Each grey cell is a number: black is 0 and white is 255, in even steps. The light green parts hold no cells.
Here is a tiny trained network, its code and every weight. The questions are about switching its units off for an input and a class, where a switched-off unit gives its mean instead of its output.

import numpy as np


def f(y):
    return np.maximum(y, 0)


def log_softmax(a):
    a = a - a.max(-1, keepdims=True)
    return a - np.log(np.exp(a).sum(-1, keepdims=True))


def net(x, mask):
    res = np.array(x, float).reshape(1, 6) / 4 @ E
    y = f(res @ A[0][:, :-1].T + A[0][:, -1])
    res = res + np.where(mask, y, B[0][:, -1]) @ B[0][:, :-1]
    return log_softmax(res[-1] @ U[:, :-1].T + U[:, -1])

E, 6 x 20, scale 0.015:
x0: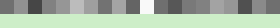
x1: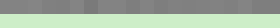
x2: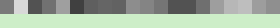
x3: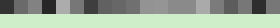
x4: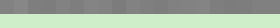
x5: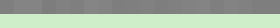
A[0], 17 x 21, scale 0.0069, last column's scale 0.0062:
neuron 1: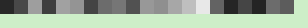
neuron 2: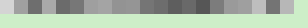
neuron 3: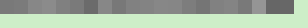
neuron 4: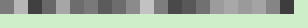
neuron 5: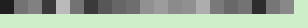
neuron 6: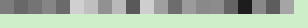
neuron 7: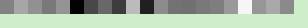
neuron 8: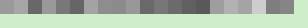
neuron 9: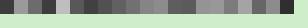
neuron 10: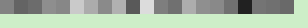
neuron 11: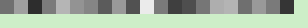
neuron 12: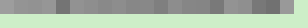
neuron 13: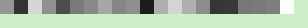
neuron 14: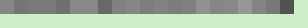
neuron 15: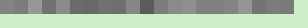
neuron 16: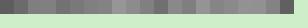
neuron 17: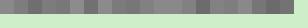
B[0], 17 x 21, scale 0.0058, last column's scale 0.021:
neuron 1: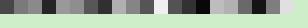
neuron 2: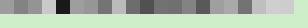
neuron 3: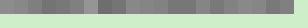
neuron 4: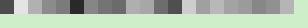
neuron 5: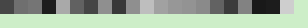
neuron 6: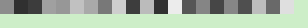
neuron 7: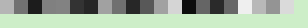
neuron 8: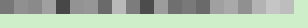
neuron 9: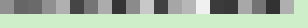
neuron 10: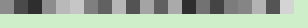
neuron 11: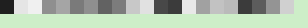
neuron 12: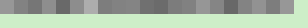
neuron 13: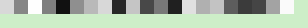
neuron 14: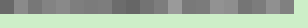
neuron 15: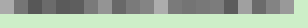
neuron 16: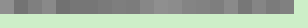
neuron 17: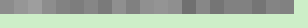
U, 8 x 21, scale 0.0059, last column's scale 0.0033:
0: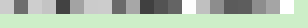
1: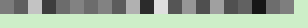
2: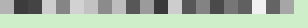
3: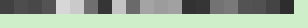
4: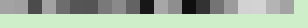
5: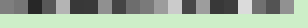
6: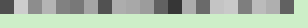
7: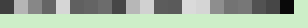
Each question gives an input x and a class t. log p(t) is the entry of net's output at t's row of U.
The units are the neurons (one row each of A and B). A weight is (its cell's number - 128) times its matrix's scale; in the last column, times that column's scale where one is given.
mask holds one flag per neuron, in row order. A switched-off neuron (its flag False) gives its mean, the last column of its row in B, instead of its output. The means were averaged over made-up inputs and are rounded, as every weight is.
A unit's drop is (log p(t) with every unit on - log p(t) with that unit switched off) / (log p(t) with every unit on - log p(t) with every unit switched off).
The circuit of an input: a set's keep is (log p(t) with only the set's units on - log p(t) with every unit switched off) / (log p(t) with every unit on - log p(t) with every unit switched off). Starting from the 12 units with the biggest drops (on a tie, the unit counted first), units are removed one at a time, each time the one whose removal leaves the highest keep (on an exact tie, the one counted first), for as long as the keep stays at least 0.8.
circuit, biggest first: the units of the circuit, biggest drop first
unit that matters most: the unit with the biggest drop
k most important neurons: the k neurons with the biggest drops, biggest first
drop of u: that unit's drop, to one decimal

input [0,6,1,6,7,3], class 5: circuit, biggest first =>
[neuron 11]
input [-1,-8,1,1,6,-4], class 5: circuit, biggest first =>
[neuron 11; neuron 2]
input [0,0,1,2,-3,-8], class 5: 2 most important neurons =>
[neuron 13; neuron 11]
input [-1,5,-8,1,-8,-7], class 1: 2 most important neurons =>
[neuron 1; neuron 13]
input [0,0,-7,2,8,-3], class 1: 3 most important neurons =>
[neuron 13; neuron 1; neuron 7]
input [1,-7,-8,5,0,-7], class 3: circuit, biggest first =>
[neuron 6; neuron 1]
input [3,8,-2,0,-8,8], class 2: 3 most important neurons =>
[neuron 1; neuron 5; neuron 6]
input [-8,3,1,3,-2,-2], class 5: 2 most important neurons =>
[neuron 7; neuron 11]
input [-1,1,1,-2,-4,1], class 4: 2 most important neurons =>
[neuron 13; neuron 11]
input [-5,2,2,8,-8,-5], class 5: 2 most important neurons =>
[neuron 7; neuron 9]
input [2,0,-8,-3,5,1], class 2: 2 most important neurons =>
[neuron 6; neuron 10]
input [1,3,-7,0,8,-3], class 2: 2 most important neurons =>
[neuron 6; neuron 10]
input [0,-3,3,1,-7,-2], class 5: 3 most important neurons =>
[neuron 13; neuron 11; neuron 2]
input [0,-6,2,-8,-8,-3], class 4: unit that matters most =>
neuron 13
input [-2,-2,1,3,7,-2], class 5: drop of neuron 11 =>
0.2
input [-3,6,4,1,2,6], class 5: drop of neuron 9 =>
0.1
